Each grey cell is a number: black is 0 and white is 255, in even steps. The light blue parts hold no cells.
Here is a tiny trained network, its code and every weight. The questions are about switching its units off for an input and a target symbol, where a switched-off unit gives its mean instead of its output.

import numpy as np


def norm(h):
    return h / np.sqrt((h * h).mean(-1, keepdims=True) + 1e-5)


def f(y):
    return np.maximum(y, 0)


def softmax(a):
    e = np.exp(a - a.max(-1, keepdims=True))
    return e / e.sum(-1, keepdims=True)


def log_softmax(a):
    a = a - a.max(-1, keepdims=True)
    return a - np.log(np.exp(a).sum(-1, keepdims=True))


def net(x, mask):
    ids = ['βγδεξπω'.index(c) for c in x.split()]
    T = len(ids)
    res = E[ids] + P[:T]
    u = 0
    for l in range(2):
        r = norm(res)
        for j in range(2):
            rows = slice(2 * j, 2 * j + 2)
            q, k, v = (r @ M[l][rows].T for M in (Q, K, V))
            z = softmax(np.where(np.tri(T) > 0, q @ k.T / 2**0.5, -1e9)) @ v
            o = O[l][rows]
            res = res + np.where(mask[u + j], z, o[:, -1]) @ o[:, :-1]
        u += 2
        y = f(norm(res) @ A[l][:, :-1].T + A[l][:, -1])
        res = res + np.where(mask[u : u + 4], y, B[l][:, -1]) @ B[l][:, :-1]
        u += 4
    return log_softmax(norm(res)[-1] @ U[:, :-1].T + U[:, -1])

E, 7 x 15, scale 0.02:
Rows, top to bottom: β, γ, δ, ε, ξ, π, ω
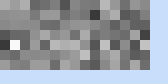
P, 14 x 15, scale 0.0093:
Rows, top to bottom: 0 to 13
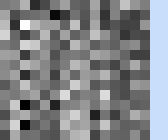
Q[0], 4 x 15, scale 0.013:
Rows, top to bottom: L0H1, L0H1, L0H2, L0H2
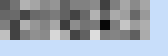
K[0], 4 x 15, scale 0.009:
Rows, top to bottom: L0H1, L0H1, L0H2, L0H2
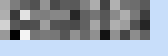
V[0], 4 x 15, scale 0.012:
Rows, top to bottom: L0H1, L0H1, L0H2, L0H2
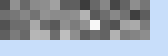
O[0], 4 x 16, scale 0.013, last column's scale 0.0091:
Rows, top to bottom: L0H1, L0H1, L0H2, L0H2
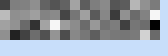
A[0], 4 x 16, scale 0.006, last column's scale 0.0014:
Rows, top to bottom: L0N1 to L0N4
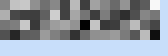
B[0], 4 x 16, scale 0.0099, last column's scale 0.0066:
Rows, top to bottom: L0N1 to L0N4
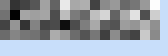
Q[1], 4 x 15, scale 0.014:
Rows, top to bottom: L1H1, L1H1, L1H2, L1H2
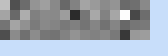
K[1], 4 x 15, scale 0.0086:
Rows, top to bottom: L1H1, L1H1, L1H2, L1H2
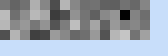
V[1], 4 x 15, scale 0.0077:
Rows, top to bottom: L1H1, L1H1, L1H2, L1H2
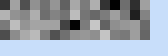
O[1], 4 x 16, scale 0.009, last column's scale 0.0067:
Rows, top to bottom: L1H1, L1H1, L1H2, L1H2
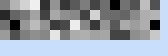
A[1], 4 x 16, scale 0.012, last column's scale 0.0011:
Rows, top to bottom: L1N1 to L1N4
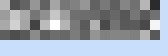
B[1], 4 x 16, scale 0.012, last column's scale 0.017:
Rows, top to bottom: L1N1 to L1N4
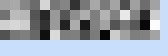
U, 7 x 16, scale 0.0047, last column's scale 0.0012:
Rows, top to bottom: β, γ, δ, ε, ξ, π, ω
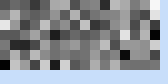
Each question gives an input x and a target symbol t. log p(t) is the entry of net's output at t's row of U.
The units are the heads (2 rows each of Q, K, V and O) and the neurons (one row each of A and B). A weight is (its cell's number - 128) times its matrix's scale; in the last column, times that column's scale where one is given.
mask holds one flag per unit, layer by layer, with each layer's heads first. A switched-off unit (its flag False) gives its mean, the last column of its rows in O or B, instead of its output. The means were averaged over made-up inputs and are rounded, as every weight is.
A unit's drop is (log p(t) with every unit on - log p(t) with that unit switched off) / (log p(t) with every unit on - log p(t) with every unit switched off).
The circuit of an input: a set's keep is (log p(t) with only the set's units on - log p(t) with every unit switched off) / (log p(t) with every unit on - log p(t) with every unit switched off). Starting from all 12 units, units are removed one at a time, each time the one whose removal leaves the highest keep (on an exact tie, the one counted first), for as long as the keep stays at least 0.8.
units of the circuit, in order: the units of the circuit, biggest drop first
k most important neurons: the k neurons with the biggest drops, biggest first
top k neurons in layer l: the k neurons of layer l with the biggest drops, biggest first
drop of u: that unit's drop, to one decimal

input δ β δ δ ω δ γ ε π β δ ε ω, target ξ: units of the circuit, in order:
L0N2, L0H2, L1N3
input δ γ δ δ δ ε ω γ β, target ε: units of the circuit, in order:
L0H2
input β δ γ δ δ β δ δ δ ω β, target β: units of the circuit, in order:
L0H2, L1N4, L1N3
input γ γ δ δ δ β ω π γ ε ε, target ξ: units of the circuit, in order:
L0N2, L0H2, L1N3
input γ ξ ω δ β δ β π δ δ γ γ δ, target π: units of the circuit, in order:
L0H1, L1N3, L1N2, L1H2
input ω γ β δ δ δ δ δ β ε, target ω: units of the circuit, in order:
L0H2, L1N3
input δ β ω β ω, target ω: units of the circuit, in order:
L0H2, L1N3
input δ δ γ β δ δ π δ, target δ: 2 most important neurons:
L1N3, L1N2
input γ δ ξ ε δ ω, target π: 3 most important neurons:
L1N3, L1N2, L1N1
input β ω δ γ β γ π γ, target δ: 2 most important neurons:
L1N3, L1N2
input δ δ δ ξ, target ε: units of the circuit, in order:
L0H2, L1H2, L0H1, L1N3
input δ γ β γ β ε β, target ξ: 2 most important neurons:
L0N2, L1N3
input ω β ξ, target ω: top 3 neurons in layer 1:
L1N3, L1N2, L1N4
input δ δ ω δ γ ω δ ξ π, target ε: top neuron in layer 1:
L1N3
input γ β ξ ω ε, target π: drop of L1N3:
0.3
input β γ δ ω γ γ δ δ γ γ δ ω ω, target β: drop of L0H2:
1.0
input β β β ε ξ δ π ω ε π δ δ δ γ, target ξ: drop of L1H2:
0.2
